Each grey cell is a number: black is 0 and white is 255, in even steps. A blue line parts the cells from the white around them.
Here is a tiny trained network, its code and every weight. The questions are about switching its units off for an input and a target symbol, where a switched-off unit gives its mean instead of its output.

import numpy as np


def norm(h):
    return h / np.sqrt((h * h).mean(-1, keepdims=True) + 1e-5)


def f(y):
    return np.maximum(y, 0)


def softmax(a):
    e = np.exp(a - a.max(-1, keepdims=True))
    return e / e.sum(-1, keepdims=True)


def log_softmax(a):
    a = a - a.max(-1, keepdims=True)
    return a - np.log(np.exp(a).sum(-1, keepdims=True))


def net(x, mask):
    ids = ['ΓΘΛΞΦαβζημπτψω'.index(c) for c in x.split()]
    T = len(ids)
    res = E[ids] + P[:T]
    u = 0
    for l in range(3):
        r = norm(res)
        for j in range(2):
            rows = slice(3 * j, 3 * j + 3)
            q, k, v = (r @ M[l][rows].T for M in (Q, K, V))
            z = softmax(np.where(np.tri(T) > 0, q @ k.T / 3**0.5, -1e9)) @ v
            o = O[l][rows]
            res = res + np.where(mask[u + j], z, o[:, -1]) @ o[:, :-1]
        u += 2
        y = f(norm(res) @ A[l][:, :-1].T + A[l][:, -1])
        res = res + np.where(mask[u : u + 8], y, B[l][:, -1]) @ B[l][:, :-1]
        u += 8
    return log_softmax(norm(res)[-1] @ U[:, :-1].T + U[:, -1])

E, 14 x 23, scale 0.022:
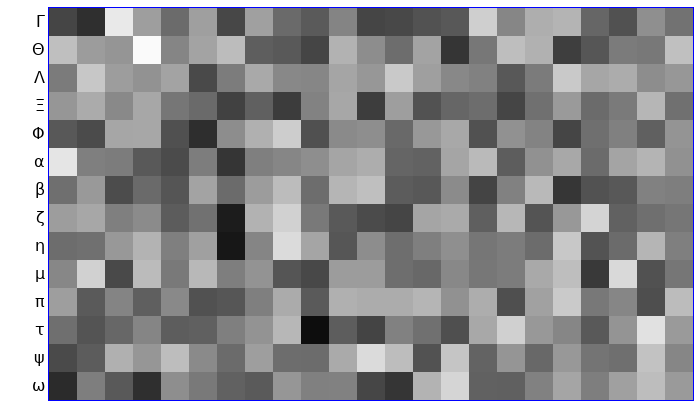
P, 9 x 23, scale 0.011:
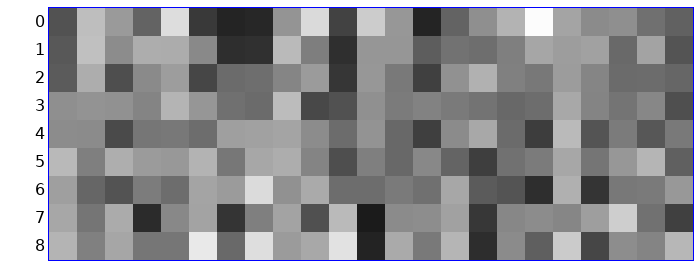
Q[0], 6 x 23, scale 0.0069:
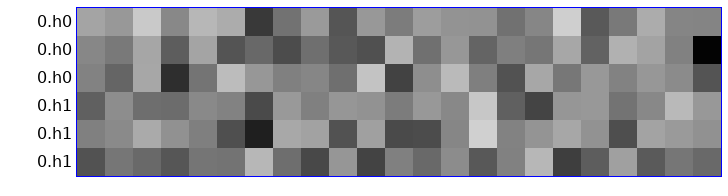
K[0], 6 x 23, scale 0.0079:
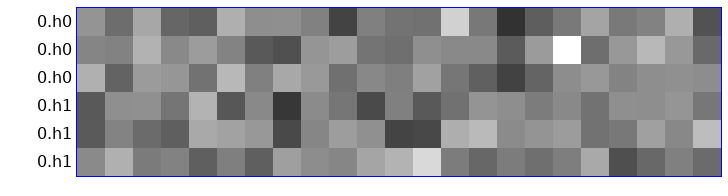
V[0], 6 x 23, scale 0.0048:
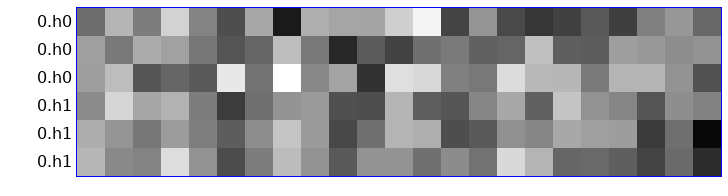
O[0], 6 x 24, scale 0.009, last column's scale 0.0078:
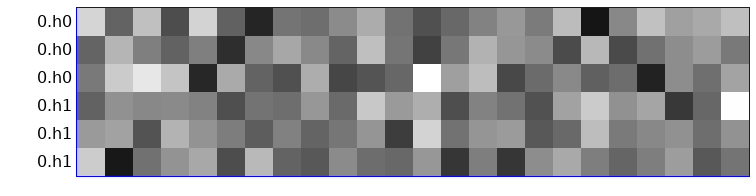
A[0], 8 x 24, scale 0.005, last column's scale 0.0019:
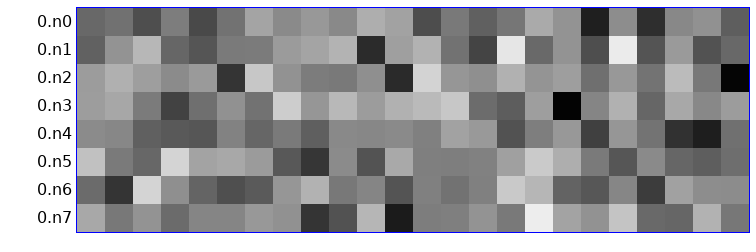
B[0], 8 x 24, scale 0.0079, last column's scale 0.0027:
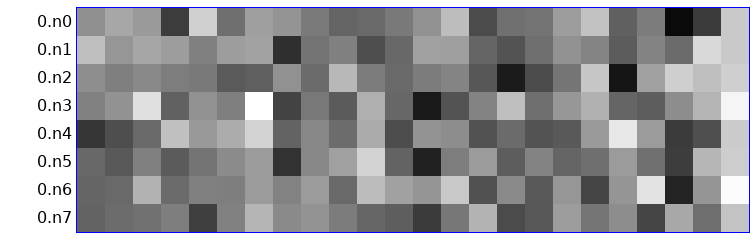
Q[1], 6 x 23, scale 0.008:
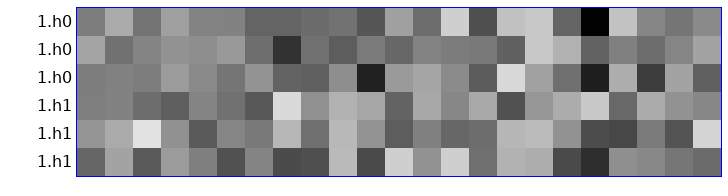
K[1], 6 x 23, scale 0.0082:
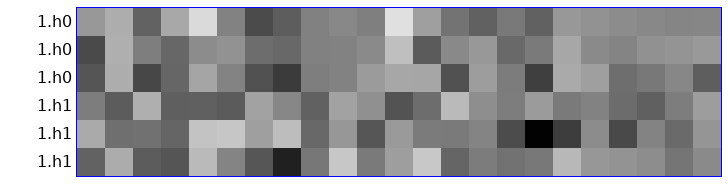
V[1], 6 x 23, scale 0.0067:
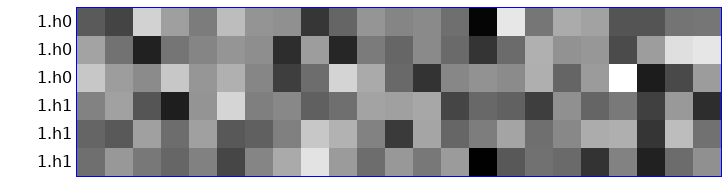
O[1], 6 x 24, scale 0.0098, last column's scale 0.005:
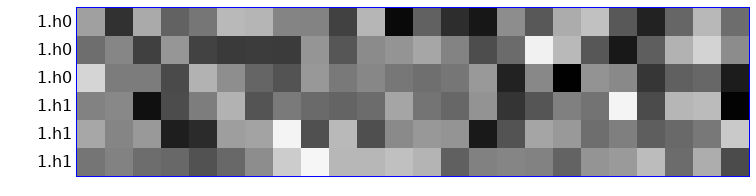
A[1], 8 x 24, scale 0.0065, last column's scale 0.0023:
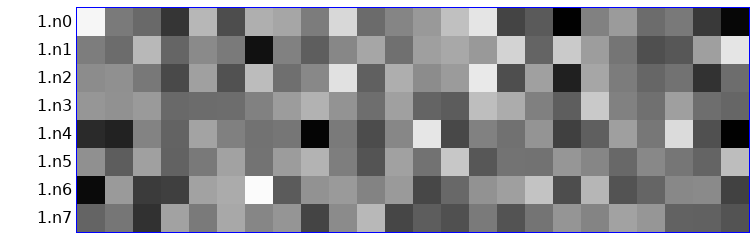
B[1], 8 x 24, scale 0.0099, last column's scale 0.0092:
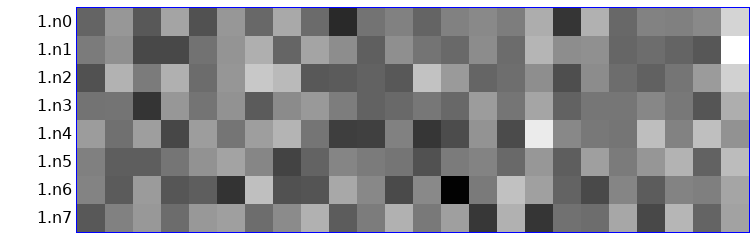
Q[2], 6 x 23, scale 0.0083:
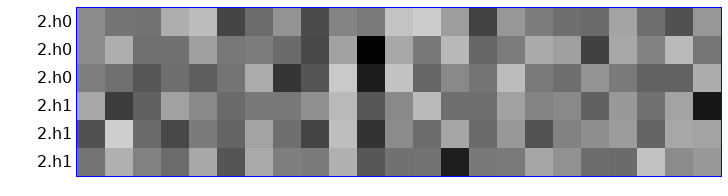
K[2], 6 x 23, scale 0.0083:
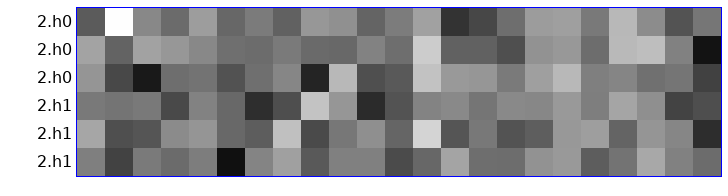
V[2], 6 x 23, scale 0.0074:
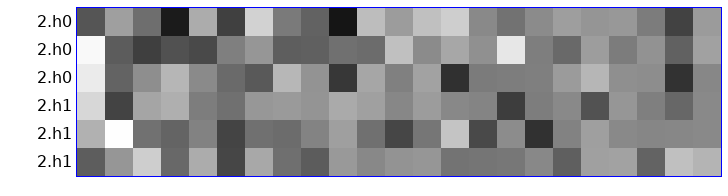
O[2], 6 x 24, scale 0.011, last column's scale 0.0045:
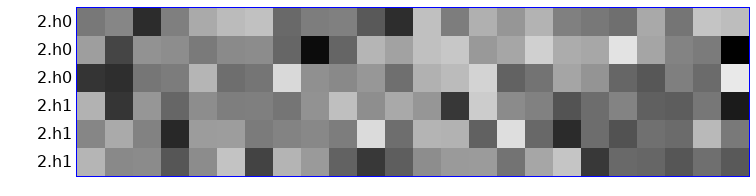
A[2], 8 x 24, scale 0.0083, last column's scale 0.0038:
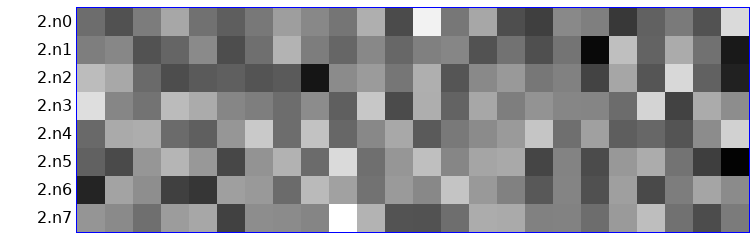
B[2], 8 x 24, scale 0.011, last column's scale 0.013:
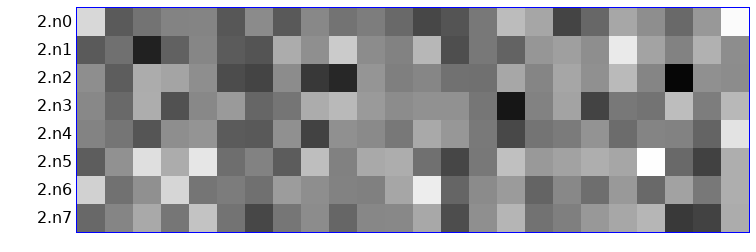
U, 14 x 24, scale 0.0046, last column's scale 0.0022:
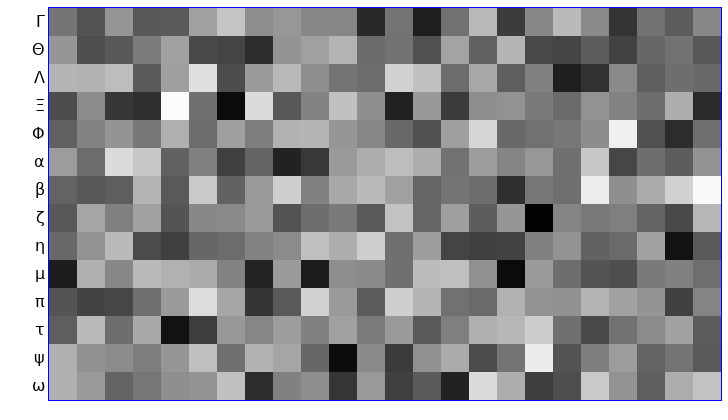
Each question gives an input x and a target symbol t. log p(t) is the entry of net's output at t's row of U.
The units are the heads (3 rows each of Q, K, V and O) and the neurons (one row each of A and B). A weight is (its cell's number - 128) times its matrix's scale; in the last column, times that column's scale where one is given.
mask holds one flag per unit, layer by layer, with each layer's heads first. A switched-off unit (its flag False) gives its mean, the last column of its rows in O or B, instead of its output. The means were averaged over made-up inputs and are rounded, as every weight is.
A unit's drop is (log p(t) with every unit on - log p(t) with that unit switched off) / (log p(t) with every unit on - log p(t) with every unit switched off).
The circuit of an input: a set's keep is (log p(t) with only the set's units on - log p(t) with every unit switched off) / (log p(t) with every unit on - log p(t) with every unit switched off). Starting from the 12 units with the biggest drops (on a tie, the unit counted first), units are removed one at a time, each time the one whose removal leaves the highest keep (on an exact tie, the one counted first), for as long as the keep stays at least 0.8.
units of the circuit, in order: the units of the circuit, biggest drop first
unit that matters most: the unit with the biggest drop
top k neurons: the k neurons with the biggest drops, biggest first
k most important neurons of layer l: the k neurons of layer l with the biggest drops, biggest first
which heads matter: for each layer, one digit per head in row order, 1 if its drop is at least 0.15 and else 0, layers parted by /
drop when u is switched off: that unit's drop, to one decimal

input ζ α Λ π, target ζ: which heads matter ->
00 / 10 / 00
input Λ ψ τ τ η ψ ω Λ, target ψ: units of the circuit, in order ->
[2.h1]
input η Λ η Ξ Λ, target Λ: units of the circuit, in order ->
[2.h1, 0.h0]
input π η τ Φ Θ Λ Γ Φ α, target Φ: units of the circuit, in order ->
[0.h1, 1.h0, 2.n5]
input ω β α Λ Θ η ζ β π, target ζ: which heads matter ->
10 / 10 / 00
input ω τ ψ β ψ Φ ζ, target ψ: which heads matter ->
01 / 00 / 01
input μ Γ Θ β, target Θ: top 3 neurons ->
[0.n5, 0.n7, 2.n0]
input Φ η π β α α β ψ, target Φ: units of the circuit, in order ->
[1.h0, 2.n5]
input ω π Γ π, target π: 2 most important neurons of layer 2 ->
[2.n4, 2.n0]
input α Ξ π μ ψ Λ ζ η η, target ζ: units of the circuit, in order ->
[1.h0, 1.n2]
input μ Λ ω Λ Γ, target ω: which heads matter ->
11 / 00 / 10
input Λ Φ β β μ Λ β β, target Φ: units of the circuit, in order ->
[1.h0, 1.h1]
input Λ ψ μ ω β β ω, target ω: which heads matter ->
01 / 00 / 10
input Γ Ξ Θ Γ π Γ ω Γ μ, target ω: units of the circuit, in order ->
[2.h0]
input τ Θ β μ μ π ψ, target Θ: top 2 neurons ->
[0.n5, 0.n7]
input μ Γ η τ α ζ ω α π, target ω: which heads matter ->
01 / 01 / 10
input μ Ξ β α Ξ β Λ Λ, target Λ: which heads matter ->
00 / 01 / 01
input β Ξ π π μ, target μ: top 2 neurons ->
[1.n7, 0.n5]
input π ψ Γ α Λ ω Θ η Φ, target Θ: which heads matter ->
11 / 10 / 01
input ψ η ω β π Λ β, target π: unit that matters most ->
2.h0
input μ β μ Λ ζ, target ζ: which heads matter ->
00 / 10 / 00
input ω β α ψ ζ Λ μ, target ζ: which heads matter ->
10 / 10 / 00
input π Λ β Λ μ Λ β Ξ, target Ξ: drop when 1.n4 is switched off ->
0.1
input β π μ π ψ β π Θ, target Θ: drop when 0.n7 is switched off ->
0.1
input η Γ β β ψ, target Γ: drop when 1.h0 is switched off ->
1.2
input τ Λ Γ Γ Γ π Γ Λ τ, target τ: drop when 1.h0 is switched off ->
0.9
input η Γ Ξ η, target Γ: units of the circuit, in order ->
[1.h0]
